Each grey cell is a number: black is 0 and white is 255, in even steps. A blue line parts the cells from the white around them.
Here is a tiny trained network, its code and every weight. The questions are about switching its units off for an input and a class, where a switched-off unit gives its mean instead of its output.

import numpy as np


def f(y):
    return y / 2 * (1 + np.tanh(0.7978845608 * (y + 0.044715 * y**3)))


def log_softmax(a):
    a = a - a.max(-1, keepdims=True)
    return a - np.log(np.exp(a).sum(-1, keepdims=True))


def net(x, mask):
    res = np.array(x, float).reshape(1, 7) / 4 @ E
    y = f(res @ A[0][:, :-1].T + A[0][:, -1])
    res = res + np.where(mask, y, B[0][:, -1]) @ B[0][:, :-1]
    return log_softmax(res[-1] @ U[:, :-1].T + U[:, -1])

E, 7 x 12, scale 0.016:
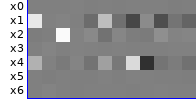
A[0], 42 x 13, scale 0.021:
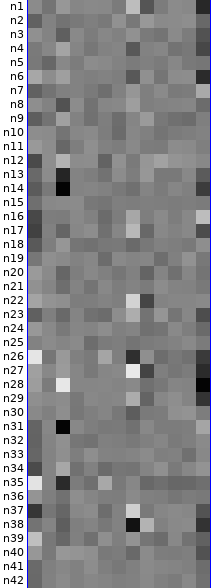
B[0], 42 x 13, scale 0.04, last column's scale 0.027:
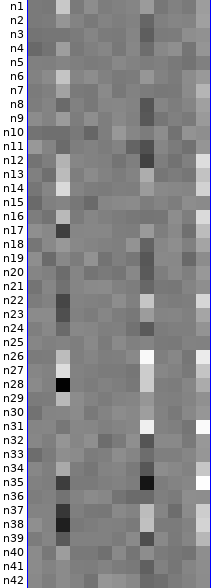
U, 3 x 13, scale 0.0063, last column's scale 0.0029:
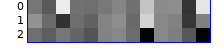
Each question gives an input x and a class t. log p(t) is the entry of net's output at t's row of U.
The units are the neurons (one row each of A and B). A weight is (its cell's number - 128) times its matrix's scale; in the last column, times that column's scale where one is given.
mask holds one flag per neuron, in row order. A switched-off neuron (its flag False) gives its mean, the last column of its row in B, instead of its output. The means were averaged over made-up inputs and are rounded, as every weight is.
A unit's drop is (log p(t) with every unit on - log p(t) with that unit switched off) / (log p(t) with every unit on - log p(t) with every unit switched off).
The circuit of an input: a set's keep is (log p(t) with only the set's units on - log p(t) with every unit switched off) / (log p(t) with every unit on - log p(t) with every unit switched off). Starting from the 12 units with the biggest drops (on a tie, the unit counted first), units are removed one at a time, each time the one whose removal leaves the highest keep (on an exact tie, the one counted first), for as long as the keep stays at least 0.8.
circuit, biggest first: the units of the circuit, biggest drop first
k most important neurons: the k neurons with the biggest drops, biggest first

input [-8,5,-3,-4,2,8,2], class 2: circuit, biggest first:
(n35)
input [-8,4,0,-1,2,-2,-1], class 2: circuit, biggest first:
(n31; n35)
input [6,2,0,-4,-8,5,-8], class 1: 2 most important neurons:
(n38; n14)
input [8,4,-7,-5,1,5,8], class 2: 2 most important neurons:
(n35; n22)
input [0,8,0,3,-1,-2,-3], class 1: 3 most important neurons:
(n26; n35; n14)
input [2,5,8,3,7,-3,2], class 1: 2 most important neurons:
(n28; n22)
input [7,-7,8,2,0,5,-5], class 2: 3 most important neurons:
(n26; n31; n12)
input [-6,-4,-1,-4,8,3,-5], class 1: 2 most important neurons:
(n22; n37)
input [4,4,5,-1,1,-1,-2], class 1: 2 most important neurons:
(n28; n14)
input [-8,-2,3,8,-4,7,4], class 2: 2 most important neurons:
(n26; n31)
